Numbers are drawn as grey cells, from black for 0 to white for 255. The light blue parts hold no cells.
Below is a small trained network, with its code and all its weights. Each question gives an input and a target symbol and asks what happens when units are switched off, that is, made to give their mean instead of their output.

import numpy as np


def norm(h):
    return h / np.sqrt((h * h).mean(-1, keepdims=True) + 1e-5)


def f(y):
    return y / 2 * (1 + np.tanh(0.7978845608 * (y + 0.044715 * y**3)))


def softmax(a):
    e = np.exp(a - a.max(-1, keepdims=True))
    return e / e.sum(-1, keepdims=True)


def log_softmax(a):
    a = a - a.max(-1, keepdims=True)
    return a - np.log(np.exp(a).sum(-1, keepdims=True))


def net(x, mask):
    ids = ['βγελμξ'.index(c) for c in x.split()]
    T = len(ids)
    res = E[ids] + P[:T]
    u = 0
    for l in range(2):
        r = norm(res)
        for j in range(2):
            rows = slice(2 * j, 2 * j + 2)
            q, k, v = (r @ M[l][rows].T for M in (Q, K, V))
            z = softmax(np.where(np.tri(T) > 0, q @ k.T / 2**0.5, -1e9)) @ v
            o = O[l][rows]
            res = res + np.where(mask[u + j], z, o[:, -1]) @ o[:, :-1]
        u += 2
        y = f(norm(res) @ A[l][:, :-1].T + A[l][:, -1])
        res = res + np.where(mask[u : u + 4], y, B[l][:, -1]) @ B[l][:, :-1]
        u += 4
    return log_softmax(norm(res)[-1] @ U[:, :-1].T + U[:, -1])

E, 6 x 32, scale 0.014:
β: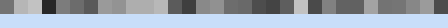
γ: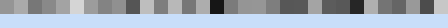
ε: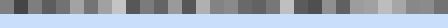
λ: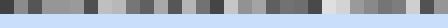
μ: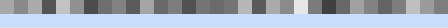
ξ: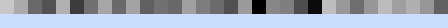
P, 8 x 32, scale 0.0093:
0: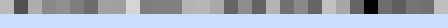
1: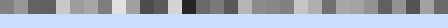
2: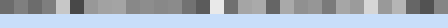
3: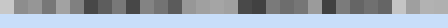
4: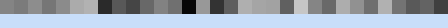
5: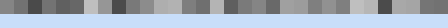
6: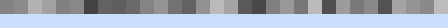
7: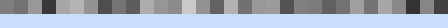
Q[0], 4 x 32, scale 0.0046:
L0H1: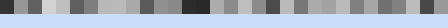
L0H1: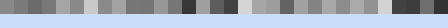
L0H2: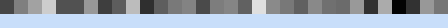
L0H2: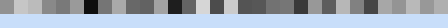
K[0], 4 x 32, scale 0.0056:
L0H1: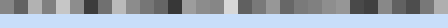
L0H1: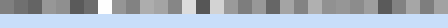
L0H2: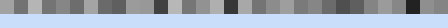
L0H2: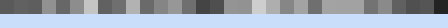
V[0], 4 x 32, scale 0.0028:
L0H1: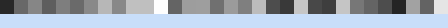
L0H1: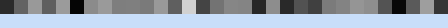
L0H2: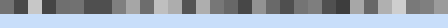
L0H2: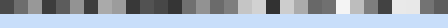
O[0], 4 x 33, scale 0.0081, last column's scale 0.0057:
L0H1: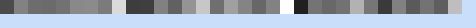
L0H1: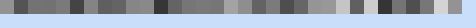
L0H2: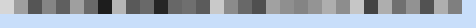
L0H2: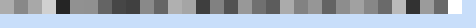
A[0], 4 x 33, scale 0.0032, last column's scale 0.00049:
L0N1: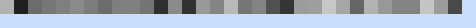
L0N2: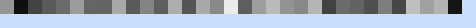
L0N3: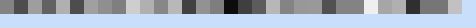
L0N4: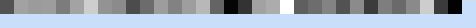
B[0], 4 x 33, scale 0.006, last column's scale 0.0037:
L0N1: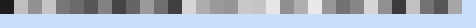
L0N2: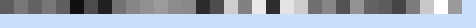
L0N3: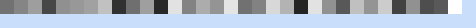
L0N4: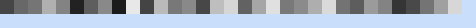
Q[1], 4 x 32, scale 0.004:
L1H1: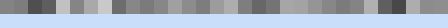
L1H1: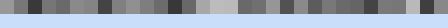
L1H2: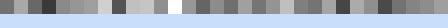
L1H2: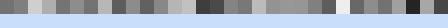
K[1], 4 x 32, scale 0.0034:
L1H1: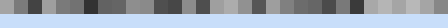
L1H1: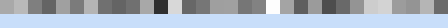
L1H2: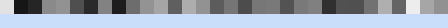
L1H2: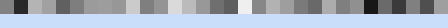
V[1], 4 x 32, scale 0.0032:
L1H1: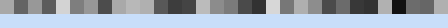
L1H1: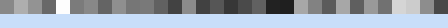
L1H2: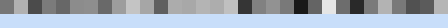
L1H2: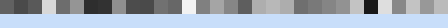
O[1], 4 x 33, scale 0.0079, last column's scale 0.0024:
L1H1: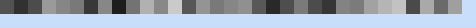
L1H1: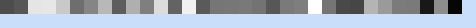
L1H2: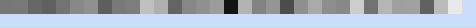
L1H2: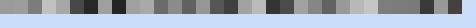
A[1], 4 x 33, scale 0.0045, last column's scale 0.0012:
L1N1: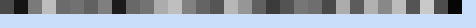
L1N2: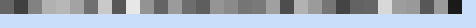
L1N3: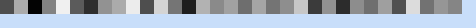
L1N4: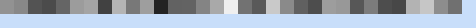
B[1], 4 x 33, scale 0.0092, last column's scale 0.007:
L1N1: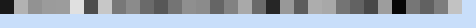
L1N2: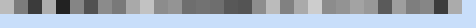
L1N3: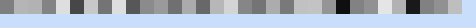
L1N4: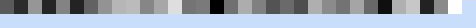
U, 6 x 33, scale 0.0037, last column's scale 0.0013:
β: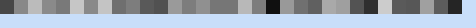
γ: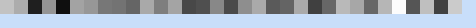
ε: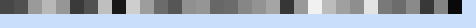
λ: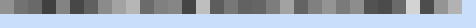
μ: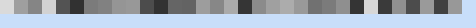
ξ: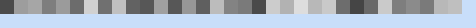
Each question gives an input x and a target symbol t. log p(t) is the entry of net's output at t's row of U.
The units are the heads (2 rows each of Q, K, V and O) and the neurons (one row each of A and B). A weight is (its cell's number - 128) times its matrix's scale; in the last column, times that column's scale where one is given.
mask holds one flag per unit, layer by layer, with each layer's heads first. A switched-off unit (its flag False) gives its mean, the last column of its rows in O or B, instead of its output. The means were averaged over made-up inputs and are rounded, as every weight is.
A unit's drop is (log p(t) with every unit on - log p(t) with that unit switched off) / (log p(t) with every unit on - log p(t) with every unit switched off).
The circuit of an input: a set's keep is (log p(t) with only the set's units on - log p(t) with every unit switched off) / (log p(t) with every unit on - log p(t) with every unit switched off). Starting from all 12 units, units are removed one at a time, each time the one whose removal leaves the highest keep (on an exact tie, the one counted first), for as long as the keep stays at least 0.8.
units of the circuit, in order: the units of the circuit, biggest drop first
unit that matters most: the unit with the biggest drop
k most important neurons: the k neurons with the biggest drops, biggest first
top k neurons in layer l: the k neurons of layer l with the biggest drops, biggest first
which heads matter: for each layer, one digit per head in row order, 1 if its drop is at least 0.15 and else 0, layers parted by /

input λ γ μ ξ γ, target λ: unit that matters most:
L1H1
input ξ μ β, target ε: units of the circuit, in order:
[L0H1; L1H1]
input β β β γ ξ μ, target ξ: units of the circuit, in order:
[L0H2; L1N3]
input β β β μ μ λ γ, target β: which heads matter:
11 / 00
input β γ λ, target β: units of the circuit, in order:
[L0H2; L1N1]
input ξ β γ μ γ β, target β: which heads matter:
00 / 10
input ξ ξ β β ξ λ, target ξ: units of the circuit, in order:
[L1H1; L1N4]
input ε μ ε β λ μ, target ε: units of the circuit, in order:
[L1H2; L0H2; L0H1; L1H1]
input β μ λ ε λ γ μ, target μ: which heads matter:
01 / 11
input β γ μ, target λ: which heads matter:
10 / 00
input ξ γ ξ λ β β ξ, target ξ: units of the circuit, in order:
[L1H1; L0H2; L1H2]
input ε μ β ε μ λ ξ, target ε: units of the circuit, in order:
[L1H2; L0H2]
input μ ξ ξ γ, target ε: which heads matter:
10 / 00
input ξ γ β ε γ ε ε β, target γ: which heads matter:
10 / 00
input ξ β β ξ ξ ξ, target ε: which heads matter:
01 / 10
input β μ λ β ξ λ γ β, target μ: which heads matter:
01 / 10
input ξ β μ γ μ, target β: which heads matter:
10 / 11
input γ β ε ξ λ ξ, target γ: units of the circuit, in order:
[L0H2; L1N4]
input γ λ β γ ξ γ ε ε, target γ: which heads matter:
11 / 11
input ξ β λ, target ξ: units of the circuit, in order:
[L1H1; L1N4; L0N3]
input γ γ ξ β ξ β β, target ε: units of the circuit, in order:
[L0H1]
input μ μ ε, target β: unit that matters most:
L1N1
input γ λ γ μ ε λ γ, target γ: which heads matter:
11 / 10
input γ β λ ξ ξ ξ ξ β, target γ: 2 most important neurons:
[L0N4; L1N4]
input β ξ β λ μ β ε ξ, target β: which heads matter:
01 / 00
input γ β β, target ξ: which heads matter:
11 / 00
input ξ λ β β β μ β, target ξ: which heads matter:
01 / 11
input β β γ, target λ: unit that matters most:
L0H1
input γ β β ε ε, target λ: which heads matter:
00 / 00
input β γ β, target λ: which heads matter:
10 / 00
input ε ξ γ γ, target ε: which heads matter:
11 / 00
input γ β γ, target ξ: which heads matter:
11 / 00
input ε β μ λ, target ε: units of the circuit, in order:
[L0H2; L1H2]
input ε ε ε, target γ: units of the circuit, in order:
[L1H1; L0H1]
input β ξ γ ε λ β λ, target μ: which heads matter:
01 / 10
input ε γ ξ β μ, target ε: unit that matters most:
L0H1
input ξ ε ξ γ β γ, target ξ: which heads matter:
01 / 00
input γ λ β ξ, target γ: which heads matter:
11 / 11
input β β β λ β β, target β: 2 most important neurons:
[L1N1; L0N3]
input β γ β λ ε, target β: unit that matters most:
L0H2
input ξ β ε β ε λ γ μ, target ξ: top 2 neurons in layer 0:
[L0N4; L0N3]
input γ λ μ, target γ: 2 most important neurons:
[L0N2; L1N4]
